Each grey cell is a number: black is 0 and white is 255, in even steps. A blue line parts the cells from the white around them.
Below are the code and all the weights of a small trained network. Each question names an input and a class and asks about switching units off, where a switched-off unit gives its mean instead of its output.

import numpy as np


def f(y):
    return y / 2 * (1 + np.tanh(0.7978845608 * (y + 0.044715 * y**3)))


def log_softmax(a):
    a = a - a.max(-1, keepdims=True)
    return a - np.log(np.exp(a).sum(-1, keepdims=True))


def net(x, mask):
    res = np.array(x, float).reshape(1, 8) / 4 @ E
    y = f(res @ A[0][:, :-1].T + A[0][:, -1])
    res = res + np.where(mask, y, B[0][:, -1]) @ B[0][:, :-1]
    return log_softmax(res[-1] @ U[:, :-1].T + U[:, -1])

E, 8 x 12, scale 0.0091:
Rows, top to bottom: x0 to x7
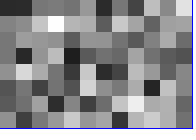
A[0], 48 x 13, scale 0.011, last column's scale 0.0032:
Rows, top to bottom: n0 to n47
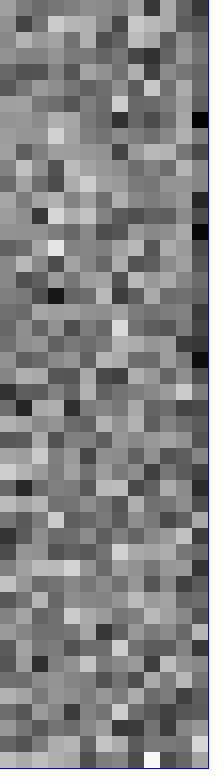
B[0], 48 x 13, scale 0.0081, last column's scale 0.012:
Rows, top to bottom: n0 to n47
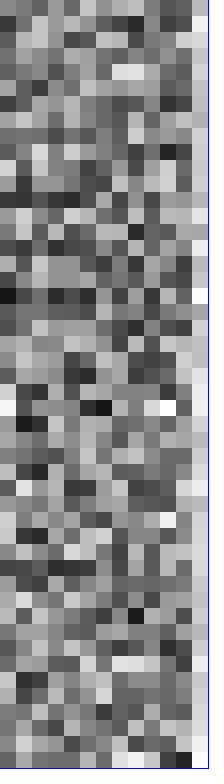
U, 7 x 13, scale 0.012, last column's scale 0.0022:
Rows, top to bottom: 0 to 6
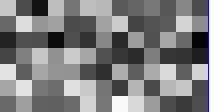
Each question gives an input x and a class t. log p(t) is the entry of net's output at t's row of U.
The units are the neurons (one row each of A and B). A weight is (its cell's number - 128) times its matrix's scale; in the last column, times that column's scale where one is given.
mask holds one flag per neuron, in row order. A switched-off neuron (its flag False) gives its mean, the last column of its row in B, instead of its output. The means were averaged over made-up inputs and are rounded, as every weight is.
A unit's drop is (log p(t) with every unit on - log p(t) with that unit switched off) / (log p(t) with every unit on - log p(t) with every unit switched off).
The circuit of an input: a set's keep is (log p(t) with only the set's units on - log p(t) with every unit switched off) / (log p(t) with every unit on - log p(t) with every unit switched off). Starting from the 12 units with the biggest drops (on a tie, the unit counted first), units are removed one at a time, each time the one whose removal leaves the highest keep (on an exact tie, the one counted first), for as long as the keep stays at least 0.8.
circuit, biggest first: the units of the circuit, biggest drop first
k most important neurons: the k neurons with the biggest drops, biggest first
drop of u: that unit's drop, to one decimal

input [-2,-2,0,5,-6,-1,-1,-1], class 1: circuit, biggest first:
n30
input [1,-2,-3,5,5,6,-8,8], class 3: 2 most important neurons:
n1; n17
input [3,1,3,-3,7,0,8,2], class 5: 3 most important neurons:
n34; n37; n21
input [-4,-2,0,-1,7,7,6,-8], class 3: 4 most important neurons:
n40; n6; n20; n30
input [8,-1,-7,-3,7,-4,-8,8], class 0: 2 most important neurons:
n42; n24
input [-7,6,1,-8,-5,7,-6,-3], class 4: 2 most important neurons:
n11; n10
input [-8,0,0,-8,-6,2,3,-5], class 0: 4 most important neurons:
n29; n26; n25; n36
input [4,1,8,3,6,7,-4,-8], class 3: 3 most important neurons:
n20; n40; n6
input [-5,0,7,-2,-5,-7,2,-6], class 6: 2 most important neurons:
n47; n28
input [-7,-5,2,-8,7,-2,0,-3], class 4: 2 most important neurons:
n10; n16
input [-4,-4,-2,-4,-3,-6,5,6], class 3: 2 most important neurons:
n38; n41
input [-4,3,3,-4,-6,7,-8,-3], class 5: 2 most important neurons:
n13; n47
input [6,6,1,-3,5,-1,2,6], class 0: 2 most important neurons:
n24; n18
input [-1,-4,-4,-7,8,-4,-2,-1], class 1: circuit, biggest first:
n23
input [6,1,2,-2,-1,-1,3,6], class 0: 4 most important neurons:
n33; n24; n42; n5
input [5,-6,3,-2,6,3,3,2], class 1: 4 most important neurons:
n23; n14; n15; n35
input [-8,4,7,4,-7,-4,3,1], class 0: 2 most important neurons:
n26; n29
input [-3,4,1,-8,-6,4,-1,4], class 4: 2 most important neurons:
n11; n38
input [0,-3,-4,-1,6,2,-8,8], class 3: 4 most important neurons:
n1; n9; n17; n34
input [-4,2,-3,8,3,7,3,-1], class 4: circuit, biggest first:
n25
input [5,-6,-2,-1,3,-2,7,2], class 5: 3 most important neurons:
n34; n27; n37
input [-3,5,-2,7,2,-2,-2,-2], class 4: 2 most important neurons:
n25; n32
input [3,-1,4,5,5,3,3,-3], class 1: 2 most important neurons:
n23; n14
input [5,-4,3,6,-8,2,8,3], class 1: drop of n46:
0.1
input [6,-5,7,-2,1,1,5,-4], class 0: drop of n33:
0.2
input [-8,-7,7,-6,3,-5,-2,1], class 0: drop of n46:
0.0
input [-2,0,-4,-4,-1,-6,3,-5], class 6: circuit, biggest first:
n47
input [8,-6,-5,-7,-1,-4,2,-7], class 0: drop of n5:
0.1
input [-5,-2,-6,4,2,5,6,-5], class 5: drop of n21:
0.7
